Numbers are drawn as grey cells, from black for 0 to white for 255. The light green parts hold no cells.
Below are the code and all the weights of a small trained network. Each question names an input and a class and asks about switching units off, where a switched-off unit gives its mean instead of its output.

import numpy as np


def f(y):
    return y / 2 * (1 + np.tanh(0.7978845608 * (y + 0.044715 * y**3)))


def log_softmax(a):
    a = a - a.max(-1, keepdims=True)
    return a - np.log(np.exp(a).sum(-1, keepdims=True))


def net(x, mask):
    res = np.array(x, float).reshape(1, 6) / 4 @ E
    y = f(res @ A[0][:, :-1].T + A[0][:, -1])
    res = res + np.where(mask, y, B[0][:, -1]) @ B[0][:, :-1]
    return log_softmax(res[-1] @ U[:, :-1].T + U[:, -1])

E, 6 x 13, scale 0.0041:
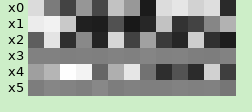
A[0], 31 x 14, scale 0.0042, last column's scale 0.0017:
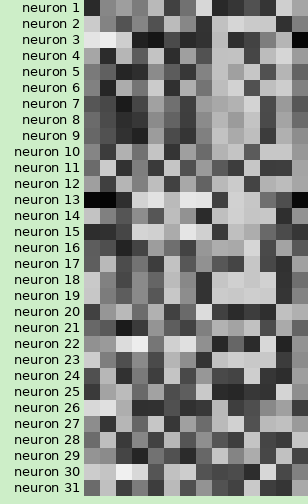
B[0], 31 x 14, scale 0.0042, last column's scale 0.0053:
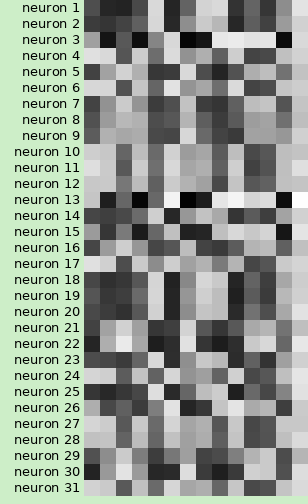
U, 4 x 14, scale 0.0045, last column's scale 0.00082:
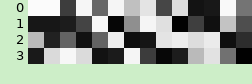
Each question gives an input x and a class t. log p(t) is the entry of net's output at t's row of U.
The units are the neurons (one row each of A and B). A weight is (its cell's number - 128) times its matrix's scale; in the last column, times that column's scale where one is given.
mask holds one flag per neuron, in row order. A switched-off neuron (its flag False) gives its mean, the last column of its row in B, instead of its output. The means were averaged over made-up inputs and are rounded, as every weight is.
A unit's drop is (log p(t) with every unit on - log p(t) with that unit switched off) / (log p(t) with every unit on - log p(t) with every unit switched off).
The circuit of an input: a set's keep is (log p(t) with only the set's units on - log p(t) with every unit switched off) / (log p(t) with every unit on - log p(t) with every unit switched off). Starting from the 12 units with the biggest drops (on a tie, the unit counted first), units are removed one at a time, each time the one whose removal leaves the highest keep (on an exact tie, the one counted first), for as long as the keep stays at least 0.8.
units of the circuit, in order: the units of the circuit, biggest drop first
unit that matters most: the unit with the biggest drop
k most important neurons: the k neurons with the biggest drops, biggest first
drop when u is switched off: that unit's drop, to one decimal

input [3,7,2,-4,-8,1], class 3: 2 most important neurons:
(neuron 5; neuron 9)
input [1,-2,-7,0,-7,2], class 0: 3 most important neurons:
(neuron 6; neuron 4; neuron 27)
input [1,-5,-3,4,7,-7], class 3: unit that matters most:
neuron 22
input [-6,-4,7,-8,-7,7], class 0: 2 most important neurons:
(neuron 24; neuron 11)
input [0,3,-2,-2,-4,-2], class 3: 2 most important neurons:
(neuron 13; neuron 15)
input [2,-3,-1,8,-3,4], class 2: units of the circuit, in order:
(neuron 13; neuron 20; neuron 11)
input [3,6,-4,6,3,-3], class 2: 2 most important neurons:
(neuron 3; neuron 26)
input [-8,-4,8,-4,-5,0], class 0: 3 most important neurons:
(neuron 24; neuron 11; neuron 31)
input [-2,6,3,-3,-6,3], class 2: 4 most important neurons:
(neuron 3; neuron 26; neuron 22; neuron 30)
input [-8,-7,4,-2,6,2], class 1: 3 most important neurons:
(neuron 1; neuron 20; neuron 25)
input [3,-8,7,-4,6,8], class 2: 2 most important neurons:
(neuron 13; neuron 15)
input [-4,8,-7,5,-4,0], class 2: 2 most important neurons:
(neuron 3; neuron 26)
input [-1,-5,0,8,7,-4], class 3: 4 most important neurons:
(neuron 22; neuron 30; neuron 3; neuron 26)
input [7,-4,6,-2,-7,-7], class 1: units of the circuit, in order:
(neuron 18)
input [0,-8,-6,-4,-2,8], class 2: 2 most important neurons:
(neuron 13; neuron 15)
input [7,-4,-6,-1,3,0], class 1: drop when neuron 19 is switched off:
0.4
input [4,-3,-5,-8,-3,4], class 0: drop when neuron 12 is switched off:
0.1
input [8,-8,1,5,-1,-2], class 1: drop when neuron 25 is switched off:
0.0
